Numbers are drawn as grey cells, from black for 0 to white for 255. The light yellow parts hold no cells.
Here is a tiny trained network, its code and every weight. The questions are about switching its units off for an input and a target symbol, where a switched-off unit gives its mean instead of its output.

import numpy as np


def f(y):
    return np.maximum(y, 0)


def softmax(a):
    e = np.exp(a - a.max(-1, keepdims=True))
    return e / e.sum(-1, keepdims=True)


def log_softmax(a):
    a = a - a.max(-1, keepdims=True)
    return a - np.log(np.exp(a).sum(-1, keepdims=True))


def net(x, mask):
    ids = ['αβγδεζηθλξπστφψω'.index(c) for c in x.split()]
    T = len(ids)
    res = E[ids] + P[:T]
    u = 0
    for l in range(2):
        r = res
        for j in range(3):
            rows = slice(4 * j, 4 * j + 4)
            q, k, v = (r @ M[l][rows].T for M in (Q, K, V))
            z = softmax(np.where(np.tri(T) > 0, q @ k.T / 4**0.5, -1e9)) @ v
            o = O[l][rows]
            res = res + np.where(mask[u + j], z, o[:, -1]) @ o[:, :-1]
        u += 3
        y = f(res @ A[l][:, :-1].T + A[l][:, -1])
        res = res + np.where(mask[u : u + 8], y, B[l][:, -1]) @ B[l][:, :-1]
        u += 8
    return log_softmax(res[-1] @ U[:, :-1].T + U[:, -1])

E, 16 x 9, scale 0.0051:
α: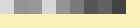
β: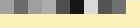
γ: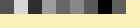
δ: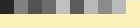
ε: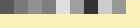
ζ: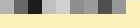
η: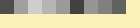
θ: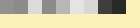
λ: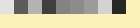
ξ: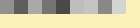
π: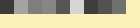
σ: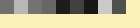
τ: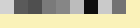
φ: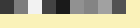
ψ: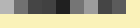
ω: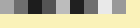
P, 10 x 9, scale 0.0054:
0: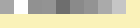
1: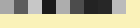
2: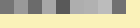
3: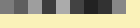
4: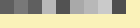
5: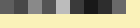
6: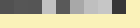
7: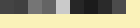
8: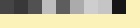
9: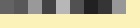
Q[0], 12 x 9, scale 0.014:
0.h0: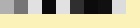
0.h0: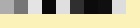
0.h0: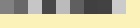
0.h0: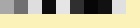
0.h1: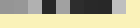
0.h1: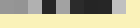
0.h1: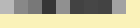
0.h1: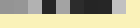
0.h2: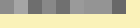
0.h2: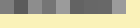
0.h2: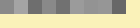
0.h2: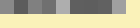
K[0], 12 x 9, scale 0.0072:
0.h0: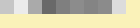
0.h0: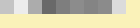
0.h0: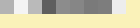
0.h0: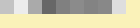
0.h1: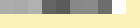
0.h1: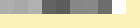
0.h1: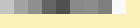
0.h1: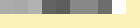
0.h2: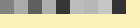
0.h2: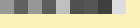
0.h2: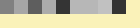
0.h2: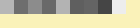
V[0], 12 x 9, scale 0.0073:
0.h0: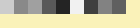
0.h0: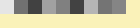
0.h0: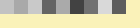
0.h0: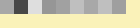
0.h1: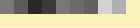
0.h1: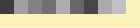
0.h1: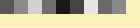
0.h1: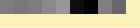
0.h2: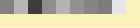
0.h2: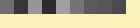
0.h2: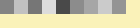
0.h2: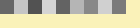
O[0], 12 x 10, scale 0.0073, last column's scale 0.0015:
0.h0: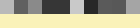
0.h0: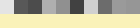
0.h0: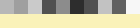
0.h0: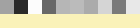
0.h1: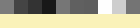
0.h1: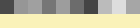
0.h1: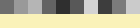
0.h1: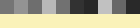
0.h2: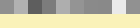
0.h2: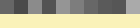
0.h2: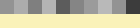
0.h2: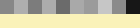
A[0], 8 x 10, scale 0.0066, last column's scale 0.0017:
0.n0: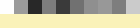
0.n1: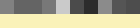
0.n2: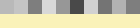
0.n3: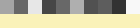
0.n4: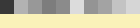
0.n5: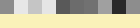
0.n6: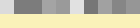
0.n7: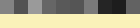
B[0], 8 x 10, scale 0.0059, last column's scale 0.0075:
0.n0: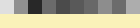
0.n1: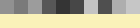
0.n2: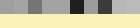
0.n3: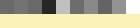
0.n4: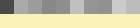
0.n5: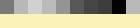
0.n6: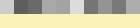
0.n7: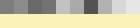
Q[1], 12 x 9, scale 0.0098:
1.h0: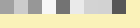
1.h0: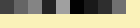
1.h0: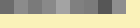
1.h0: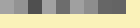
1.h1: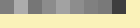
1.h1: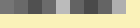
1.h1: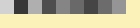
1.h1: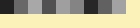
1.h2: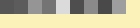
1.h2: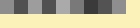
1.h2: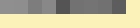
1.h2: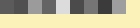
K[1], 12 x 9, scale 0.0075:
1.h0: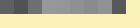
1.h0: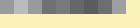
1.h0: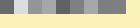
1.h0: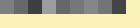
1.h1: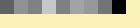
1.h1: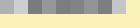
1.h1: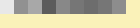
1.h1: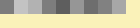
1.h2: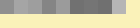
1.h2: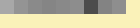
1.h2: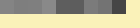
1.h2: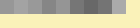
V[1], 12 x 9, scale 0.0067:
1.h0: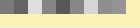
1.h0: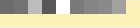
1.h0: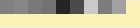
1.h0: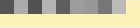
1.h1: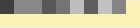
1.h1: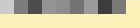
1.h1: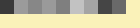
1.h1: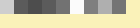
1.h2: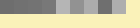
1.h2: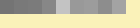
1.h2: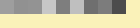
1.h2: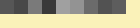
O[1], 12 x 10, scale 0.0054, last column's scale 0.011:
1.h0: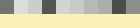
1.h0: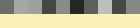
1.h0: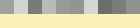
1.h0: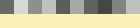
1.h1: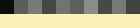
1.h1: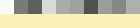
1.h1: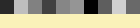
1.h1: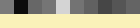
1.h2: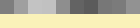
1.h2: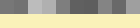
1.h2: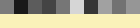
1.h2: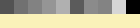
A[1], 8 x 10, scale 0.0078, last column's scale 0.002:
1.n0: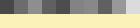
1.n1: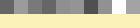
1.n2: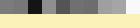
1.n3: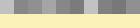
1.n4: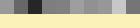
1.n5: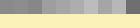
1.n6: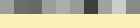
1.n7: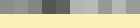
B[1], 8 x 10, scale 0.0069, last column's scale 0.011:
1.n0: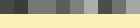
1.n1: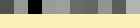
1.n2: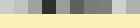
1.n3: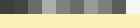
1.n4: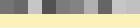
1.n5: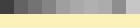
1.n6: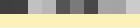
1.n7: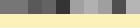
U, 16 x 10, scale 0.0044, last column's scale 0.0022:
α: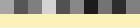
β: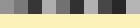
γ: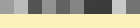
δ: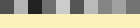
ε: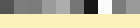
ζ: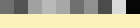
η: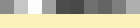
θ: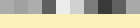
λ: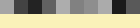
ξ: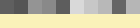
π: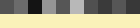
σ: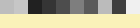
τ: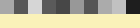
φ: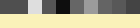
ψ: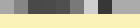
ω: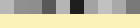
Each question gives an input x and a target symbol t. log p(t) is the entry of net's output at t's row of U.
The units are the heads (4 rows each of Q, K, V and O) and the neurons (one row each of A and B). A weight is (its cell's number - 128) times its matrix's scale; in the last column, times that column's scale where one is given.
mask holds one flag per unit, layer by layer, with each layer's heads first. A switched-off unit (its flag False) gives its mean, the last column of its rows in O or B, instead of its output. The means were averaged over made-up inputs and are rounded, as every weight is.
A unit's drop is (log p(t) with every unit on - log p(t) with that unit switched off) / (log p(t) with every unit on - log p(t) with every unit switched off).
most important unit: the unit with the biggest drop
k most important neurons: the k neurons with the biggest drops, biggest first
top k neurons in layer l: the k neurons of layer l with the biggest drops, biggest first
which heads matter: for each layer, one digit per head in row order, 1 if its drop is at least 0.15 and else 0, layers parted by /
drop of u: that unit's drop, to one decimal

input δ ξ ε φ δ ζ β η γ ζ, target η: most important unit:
1.h2
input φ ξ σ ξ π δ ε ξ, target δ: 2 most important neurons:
1.n1, 0.n7
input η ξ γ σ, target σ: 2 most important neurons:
0.n5, 0.n2
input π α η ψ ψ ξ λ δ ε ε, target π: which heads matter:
101 / 010
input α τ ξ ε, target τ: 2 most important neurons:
0.n5, 1.n6
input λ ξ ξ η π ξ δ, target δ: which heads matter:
100 / 011
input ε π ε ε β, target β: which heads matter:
101 / 000
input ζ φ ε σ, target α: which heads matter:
101 / 011
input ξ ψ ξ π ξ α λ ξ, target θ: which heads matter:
011 / 100
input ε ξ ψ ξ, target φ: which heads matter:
111 / 010
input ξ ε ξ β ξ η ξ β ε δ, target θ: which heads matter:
011 / 100
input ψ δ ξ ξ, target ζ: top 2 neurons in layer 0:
0.n0, 0.n7
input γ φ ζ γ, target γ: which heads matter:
100 / 110
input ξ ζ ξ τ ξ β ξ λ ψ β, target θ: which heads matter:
011 / 100
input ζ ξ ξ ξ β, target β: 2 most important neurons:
0.n2, 1.n3
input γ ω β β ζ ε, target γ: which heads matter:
101 / 110
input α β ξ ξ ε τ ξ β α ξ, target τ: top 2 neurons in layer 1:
1.n6, 1.n4
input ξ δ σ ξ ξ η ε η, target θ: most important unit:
0.h2
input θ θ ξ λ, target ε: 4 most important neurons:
0.n7, 1.n1, 0.n5, 1.n6
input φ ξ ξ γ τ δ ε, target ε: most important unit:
0.h1
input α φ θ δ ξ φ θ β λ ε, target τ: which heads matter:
111 / 111
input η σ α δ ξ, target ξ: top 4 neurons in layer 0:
0.n3, 0.n4, 0.n7, 0.n6
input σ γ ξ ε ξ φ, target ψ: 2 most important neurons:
0.n5, 0.n0
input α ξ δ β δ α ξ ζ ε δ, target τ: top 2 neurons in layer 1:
1.n6, 1.n4
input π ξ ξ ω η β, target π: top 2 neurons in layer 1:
1.n1, 1.n0
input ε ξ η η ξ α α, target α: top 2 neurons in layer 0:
0.n5, 0.n6
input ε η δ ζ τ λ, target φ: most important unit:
1.h1
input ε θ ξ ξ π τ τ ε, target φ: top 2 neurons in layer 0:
0.n1, 0.n4
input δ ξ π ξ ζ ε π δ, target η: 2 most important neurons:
0.n2, 0.n4
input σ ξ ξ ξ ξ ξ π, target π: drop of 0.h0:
0.9
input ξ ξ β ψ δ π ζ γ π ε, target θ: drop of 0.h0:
0.1
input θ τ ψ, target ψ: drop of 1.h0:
0.3
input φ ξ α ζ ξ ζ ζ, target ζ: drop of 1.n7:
0.0
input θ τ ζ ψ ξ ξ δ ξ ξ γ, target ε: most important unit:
0.h1
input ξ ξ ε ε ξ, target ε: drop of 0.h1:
0.8
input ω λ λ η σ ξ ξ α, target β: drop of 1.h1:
0.4
